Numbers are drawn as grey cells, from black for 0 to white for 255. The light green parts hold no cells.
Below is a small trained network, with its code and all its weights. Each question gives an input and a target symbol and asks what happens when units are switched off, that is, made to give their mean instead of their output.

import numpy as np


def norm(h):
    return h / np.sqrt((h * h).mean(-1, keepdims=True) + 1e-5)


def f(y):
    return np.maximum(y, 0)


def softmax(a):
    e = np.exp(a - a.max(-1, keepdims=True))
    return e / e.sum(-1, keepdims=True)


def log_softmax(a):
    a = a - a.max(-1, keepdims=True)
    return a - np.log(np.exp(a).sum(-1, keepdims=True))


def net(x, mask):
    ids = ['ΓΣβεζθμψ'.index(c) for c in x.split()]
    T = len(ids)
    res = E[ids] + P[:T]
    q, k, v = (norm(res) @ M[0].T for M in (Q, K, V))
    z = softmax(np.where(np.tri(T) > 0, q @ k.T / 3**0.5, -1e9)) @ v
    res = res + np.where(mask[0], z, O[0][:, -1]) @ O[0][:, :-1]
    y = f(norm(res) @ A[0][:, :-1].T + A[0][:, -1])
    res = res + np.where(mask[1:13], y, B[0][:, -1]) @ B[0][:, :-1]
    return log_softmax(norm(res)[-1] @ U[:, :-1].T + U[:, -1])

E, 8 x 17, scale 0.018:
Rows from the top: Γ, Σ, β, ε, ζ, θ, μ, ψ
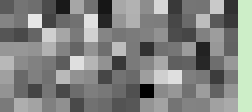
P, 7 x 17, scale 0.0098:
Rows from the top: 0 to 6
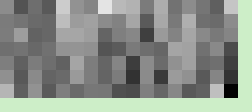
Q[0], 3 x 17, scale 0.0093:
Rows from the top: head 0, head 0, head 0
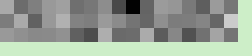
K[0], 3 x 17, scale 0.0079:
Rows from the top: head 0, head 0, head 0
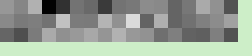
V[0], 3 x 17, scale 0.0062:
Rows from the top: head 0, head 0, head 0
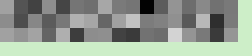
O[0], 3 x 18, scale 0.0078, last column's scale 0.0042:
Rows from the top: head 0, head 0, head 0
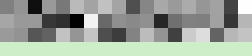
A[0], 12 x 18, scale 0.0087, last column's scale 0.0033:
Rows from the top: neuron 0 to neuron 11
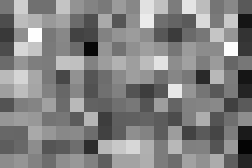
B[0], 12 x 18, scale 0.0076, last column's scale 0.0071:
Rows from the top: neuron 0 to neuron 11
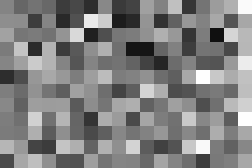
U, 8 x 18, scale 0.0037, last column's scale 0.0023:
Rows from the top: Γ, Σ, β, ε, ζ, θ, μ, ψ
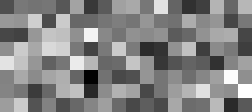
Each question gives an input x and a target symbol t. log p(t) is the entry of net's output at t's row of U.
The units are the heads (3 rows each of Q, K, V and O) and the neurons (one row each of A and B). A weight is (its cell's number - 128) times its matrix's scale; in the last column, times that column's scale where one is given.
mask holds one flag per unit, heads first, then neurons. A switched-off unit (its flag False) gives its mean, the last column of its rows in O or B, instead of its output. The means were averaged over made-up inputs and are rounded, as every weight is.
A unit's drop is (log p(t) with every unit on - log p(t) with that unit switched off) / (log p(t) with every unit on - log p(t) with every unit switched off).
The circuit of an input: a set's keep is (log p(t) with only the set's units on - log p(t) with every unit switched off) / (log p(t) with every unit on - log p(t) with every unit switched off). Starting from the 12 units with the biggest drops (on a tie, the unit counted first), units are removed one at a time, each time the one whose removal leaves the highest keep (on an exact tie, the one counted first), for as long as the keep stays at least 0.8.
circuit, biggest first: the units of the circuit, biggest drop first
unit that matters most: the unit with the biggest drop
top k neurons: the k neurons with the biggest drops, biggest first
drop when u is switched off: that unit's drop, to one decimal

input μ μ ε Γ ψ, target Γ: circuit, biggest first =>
head 0; neuron 6
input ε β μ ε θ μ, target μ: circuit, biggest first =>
head 0; neuron 4
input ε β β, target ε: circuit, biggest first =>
head 0; neuron 4; neuron 7
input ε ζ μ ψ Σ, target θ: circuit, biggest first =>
head 0; neuron 0
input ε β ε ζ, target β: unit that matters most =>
neuron 5
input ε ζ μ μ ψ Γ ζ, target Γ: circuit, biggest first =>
head 0; neuron 4
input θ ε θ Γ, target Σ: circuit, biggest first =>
head 0; neuron 8
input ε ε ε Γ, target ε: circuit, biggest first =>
neuron 4; head 0; neuron 7
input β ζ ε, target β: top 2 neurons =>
neuron 5; neuron 6
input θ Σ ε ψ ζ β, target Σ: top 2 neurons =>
neuron 8; neuron 0
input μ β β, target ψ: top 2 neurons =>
neuron 0; neuron 5
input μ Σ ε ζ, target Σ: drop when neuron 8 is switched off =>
0.3
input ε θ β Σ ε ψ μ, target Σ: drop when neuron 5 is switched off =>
0.0
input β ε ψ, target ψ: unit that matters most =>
neuron 3
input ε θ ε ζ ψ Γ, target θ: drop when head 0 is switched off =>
1.2
